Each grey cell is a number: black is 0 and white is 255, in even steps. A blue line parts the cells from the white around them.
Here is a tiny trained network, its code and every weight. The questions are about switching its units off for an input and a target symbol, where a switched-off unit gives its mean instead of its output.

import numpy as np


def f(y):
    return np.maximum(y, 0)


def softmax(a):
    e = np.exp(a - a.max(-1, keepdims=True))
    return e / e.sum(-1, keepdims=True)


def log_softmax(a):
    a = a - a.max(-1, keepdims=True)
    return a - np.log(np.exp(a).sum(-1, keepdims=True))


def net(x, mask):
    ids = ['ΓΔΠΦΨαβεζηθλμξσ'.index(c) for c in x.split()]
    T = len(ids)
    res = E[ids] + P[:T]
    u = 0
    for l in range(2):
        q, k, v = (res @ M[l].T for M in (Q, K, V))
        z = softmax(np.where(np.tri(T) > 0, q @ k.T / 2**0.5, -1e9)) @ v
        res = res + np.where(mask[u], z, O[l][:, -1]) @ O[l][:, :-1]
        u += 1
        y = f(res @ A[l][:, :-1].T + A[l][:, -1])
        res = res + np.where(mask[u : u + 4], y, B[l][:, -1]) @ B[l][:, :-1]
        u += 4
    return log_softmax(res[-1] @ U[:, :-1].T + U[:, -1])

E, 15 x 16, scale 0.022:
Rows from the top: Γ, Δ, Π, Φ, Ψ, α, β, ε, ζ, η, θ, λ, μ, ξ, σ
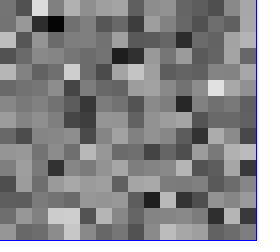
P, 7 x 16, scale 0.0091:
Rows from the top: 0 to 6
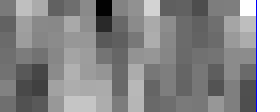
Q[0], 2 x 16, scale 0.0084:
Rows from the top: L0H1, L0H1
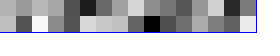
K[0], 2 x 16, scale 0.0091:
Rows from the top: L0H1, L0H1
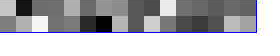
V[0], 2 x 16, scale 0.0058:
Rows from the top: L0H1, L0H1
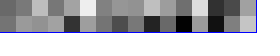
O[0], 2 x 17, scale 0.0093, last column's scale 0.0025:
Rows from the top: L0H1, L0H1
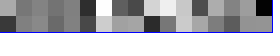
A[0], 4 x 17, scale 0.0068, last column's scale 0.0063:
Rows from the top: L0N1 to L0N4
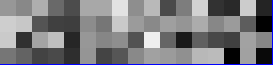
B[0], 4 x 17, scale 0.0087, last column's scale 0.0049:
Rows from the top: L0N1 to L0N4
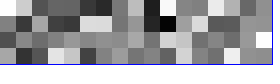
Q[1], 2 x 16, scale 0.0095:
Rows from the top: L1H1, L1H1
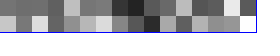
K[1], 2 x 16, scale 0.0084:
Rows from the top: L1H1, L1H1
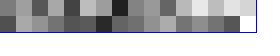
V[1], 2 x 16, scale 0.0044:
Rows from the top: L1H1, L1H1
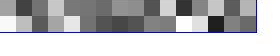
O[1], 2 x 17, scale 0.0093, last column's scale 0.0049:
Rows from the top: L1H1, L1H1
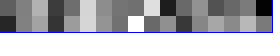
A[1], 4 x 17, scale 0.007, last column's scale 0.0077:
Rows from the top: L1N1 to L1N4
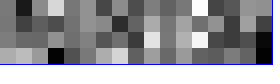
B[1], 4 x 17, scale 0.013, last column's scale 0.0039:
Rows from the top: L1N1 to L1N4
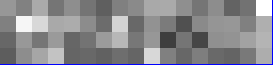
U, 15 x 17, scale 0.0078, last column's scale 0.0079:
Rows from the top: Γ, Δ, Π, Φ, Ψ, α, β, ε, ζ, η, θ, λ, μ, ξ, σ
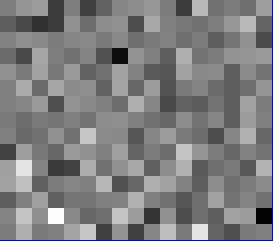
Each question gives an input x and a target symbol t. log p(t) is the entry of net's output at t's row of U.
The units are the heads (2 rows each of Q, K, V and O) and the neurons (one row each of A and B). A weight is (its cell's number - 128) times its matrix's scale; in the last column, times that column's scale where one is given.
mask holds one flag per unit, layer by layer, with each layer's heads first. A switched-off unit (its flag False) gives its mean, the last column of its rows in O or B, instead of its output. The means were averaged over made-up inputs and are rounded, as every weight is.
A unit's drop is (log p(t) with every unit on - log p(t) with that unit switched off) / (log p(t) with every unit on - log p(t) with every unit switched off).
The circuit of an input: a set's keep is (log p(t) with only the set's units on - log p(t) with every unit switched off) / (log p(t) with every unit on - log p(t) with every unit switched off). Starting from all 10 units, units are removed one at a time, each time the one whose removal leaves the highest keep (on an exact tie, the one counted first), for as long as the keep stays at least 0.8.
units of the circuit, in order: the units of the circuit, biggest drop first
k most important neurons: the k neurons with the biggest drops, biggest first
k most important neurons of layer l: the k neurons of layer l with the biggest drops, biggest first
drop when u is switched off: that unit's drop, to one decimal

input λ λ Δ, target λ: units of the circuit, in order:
(L0H1)
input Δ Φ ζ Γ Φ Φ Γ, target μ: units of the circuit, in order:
(L0N4; L1H1)
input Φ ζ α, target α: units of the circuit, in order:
(L1H1; L1N3)
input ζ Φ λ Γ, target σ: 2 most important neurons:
(L0N3; L1N1)
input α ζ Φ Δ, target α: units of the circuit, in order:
(L1H1; L0N4; L1N2)
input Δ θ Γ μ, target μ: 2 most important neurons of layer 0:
(L0N4; L0N1)
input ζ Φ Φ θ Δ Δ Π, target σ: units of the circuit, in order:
(L0H1; L0N3; L1H1; L1N1)
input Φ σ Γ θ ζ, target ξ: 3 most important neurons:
(L0N2; L0N3; L1N1)
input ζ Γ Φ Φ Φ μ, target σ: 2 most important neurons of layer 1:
(L1N1; L1N3)
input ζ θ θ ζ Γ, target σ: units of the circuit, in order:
(L0H1; L1H1; L1N1)
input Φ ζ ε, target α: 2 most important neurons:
(L1N3; L1N4)
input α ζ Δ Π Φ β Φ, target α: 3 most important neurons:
(L0N4; L1N2; L1N3)
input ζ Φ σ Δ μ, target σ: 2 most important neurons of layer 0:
(L0N3; L0N4)
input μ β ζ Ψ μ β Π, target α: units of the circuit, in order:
(L1H1)
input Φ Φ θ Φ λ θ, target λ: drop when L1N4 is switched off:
0.2
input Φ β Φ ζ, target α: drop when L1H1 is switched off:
0.8
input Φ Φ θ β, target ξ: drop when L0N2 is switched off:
0.2
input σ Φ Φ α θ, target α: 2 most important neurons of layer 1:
(L1N4; L1N3)
